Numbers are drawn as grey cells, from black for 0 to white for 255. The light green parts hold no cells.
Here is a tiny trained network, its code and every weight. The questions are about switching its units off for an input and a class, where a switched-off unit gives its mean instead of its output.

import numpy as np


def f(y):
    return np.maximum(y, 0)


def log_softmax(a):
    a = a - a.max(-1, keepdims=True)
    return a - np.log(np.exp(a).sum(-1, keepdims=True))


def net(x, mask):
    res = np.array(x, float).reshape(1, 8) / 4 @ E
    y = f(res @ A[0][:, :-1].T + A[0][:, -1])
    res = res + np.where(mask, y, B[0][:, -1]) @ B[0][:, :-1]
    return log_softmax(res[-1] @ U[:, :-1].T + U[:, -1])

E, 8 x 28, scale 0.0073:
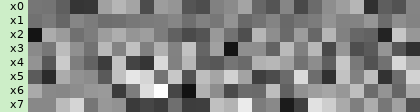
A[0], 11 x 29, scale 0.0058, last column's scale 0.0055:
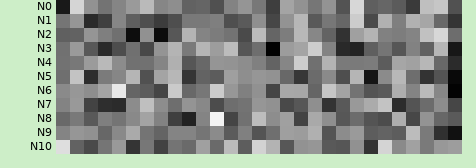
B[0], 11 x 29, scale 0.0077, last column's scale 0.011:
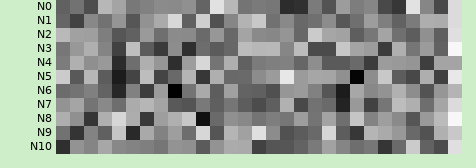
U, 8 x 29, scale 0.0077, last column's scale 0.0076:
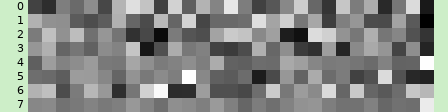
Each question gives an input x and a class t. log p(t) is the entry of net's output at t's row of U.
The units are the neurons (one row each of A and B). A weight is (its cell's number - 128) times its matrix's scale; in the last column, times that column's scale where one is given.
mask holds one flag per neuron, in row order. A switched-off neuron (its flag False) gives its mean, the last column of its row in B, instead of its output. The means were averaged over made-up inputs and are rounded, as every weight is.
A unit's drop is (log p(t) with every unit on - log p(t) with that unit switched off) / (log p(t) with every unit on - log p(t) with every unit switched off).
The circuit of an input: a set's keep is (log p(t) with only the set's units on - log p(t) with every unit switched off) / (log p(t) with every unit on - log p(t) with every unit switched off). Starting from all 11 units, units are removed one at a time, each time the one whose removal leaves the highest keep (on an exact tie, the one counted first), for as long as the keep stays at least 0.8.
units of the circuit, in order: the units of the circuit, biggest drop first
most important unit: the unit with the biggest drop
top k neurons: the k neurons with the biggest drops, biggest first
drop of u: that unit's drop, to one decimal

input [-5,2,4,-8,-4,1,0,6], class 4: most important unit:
N3
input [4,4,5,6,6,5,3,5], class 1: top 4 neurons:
N3; N9; N1; N8
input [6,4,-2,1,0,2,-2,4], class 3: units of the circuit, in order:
N3; N7
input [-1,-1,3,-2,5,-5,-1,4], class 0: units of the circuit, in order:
N1; N3; N9
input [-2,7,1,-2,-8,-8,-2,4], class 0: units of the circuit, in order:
N1; N9
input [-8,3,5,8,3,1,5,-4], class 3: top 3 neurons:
N6; N4; N8
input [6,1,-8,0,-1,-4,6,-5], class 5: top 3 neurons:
N10; N8; N6
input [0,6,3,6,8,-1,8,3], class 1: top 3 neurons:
N8; N2; N10
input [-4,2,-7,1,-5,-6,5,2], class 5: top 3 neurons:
N10; N8; N3
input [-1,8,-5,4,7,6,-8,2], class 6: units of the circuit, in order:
N8; N9
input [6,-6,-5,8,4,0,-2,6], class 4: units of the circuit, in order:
N3; N5; N0
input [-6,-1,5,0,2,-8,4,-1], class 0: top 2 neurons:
N9; N1
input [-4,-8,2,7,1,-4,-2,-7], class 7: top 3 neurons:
N9; N1; N3
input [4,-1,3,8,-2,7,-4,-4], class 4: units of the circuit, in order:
N9
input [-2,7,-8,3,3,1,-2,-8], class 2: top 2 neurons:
N3; N0
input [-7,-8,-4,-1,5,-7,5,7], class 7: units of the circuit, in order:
N3; N9
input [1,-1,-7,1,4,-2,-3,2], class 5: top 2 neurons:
N5; N3
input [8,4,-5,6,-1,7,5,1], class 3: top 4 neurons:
N7; N9; N1; N8
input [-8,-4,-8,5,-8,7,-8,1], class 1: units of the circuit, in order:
N5; N9
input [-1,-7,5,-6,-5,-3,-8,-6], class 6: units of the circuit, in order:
N8
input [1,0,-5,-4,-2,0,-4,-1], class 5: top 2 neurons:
N10; N9
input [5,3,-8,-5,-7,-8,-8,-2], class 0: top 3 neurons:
N1; N9; N0
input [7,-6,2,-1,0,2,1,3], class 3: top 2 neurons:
N7; N3
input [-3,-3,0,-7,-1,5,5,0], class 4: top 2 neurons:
N8; N9
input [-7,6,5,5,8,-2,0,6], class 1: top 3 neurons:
N3; N2; N7
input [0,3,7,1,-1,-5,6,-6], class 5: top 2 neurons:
N0; N8
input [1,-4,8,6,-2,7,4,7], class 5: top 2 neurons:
N0; N3
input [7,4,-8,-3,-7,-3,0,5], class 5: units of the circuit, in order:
N10
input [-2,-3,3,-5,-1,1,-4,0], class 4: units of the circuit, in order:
N0; N9
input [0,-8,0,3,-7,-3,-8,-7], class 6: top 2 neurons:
N8; N2
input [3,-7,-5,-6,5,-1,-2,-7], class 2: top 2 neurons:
N3; N5
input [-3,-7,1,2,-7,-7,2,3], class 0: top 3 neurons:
N9; N1; N2
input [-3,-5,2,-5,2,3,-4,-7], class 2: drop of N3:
0.7
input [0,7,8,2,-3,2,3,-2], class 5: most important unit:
N0
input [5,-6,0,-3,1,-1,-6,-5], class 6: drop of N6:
0.1
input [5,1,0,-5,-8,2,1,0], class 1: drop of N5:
0.9
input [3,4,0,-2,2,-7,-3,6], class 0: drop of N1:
0.4
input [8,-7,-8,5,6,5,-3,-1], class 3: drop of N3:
0.0
